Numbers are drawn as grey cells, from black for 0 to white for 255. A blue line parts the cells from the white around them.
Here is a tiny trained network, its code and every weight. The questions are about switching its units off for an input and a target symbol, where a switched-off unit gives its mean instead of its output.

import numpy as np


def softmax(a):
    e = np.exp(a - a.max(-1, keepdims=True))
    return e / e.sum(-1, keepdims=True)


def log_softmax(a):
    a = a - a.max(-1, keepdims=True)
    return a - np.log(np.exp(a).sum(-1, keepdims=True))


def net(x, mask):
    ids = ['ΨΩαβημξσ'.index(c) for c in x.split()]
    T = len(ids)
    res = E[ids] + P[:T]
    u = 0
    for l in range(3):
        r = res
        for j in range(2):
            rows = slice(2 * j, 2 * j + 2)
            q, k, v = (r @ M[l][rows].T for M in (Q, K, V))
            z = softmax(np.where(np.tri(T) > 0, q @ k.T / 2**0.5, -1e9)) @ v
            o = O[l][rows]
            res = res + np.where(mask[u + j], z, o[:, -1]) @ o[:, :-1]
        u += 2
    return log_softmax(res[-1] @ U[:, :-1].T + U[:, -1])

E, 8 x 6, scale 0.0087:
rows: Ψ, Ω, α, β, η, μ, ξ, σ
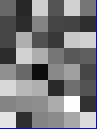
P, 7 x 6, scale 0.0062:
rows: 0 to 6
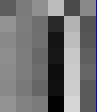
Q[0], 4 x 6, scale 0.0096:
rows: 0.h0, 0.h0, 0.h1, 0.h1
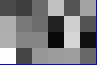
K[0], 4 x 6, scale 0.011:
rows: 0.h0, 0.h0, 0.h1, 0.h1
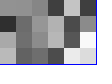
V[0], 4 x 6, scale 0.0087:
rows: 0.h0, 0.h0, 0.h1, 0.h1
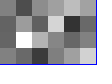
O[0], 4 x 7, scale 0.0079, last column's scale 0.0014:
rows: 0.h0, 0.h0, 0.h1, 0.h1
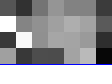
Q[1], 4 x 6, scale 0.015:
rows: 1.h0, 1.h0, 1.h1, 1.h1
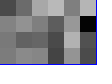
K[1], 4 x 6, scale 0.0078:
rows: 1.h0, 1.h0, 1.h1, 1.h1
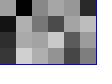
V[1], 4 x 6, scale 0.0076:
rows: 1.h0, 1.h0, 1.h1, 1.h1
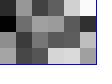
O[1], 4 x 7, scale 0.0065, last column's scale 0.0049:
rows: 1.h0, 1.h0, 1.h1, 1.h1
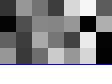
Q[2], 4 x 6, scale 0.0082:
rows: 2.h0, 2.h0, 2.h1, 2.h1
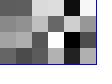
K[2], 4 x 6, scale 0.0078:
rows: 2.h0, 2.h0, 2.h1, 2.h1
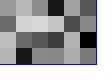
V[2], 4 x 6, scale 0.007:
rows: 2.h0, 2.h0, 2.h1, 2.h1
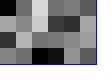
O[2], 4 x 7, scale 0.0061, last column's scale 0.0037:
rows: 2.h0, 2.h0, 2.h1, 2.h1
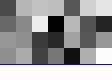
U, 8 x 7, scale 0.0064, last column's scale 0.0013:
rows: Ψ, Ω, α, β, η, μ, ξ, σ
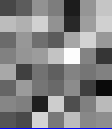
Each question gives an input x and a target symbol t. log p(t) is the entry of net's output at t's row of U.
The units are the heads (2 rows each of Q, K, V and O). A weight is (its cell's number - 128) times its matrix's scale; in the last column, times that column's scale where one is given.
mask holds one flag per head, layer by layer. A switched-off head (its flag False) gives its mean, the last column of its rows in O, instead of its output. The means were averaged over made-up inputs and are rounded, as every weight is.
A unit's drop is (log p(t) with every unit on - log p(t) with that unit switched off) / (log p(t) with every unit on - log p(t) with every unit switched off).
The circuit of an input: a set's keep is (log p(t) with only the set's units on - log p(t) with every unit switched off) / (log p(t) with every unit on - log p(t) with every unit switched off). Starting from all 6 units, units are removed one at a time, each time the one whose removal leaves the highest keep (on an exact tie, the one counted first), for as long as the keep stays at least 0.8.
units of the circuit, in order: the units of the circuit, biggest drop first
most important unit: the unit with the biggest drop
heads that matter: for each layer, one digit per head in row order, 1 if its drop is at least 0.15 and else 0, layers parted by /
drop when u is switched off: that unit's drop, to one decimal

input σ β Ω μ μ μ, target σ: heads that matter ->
11 / 11 / 01
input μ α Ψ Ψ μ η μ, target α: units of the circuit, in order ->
[1.h0]
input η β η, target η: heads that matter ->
11 / 10 / 10
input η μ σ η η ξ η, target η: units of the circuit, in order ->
[2.h0, 0.h1, 1.h0]
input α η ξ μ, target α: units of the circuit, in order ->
[1.h0, 0.h1]
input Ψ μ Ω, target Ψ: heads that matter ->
10 / 10 / 10
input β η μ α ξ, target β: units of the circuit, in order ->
[0.h0, 0.h1, 2.h1]
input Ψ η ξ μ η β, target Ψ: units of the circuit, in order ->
[0.h0, 2.h0, 1.h0]
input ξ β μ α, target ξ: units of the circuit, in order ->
[2.h0, 1.h1]
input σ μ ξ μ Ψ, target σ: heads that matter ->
10 / 01 / 11
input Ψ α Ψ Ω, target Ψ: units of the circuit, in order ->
[0.h0, 2.h0, 1.h1]
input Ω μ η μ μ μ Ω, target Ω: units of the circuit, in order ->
[1.h0, 2.h1, 0.h0]
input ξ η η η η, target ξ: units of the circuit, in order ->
[2.h0, 1.h1, 2.h1]
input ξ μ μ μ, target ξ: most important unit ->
2.h0
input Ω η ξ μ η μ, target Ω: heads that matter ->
00 / 10 / 00
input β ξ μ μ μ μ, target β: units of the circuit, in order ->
[0.h1, 0.h0, 2.h1]
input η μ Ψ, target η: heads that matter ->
11 / 10 / 10
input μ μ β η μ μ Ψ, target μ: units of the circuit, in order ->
[1.h1, 0.h1, 0.h0, 2.h1]
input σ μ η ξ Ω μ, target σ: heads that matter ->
11 / 01 / 11
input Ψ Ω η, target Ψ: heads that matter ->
10 / 11 / 10
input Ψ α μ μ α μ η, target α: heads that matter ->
00 / 10 / 00
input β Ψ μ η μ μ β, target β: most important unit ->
0.h1
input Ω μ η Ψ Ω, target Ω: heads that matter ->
01 / 10 / 01
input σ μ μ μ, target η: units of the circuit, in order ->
[0.h1, 2.h0]
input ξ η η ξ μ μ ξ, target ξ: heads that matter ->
00 / 11 / 10
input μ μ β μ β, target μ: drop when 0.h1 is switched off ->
0.3
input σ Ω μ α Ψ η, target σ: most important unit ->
1.h1
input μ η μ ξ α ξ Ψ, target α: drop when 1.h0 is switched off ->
1.0
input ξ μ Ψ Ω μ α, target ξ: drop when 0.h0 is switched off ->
0.0
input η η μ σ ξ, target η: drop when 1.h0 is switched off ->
0.2
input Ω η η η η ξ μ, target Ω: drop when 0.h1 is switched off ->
0.1
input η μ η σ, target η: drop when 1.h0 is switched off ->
0.2
